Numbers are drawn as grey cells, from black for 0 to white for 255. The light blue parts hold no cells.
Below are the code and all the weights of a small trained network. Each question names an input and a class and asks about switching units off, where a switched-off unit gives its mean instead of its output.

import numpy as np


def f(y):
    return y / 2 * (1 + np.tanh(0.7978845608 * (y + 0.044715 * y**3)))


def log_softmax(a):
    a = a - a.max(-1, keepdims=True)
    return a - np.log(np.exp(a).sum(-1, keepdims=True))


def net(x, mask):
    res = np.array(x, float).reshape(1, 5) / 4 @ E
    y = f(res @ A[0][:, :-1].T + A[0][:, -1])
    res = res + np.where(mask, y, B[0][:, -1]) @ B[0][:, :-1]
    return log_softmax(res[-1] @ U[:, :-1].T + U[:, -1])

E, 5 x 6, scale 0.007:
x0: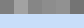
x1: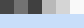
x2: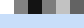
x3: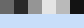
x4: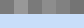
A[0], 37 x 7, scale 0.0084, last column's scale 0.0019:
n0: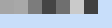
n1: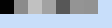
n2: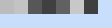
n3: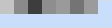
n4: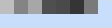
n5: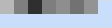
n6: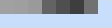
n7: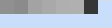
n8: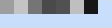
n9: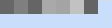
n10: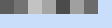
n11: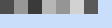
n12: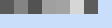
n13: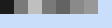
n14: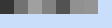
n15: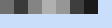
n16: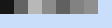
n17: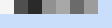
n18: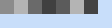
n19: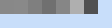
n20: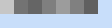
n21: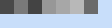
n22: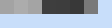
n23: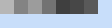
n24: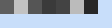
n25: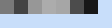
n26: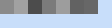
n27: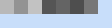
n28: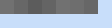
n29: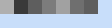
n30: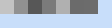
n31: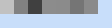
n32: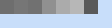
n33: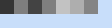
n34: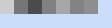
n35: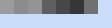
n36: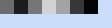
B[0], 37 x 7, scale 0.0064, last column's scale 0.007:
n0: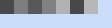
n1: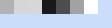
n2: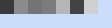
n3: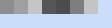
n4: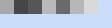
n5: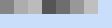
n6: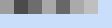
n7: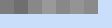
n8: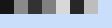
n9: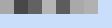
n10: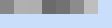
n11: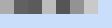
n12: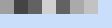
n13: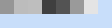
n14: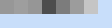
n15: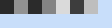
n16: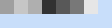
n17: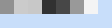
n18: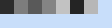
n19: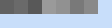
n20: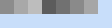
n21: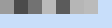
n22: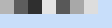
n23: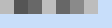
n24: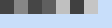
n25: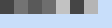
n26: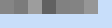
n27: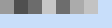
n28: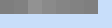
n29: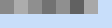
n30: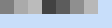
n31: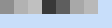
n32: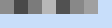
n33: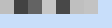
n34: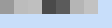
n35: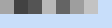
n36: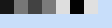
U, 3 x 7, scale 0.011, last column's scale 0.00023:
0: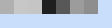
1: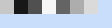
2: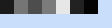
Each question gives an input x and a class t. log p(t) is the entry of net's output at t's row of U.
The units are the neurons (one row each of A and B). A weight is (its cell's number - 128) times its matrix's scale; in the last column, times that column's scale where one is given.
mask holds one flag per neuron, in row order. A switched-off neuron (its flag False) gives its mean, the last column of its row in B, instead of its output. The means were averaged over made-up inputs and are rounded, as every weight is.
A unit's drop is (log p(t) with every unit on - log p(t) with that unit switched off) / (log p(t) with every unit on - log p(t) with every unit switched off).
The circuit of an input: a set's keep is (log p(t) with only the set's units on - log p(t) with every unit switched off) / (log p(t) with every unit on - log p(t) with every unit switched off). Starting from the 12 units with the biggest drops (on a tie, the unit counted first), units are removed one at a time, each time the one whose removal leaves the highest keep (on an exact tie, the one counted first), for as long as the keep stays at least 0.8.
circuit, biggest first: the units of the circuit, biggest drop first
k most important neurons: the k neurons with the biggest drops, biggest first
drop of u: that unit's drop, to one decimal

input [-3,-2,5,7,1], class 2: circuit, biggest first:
(n36)
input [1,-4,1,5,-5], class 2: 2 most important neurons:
(n36, n15)
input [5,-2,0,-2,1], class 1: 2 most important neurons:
(n36, n1)
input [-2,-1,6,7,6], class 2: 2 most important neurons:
(n36, n15)
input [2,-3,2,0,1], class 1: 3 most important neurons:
(n1, n16, n13)
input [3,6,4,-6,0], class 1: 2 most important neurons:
(n33, n12)
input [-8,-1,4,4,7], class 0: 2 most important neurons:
(n17, n8)
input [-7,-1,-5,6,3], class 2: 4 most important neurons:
(n36, n15, n17, n25)
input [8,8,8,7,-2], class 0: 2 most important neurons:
(n17, n34)
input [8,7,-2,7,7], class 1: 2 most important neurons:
(n33, n21)
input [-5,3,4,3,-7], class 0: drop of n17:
0.1
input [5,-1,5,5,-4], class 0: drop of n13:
-0.1
